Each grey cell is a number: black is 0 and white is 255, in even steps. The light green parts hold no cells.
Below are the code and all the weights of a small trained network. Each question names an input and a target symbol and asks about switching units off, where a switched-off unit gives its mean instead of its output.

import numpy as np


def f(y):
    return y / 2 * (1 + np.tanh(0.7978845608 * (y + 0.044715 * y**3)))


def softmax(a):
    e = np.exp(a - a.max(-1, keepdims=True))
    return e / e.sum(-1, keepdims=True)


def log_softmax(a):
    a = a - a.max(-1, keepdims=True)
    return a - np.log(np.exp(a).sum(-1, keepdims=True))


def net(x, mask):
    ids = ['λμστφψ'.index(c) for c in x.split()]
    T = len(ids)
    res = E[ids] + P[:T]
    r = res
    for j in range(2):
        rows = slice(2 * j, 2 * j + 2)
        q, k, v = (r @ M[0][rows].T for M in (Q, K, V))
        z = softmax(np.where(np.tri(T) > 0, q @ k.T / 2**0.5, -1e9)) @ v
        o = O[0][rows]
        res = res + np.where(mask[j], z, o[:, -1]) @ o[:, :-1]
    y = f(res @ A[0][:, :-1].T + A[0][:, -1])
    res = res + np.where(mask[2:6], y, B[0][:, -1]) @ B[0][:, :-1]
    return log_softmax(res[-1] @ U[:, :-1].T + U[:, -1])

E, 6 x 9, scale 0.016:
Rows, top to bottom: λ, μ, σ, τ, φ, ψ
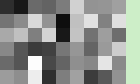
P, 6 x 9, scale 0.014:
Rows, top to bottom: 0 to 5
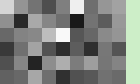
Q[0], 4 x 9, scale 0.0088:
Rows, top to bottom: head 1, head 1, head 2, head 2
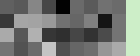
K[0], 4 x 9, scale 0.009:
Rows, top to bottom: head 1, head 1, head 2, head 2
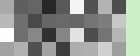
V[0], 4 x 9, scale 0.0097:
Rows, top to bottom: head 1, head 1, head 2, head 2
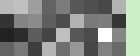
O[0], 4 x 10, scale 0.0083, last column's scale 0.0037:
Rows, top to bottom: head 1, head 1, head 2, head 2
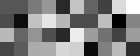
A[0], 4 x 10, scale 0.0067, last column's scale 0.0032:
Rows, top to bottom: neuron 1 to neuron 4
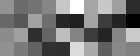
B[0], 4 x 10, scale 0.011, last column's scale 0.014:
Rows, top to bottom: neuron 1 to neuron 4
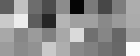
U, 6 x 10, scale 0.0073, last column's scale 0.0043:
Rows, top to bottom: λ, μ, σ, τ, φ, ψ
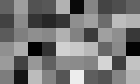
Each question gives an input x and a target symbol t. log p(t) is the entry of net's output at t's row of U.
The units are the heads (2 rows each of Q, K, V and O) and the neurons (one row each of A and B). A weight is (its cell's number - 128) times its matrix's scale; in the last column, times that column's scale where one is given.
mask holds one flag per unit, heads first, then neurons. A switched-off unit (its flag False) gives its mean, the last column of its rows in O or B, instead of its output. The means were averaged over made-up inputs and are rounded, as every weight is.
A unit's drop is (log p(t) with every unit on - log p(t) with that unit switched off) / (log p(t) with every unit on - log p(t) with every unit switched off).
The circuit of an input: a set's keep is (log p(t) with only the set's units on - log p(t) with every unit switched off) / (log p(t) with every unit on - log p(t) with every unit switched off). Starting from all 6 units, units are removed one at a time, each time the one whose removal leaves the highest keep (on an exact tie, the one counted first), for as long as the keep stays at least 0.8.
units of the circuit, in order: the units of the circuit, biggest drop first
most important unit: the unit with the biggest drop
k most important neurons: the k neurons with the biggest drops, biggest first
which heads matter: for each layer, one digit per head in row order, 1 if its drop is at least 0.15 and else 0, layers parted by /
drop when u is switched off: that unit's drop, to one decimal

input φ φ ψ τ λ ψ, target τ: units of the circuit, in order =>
neuron 2; head 2
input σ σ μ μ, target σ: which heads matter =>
01
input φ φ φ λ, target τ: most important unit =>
neuron 2
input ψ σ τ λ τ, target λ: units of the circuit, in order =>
head 1; neuron 1; head 2
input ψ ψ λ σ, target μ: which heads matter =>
11
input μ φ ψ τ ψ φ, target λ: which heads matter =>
01
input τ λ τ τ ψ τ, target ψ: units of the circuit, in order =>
head 2; neuron 1
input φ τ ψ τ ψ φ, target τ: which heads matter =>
01
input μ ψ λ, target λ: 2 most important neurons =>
neuron 1; neuron 3
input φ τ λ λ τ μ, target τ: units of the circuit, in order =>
neuron 2; head 2
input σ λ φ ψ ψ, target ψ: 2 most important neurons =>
neuron 1; neuron 2
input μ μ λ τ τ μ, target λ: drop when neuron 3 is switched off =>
0.0
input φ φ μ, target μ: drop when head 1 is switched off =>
0.1
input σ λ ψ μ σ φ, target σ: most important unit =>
head 2
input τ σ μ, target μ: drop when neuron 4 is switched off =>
0.8
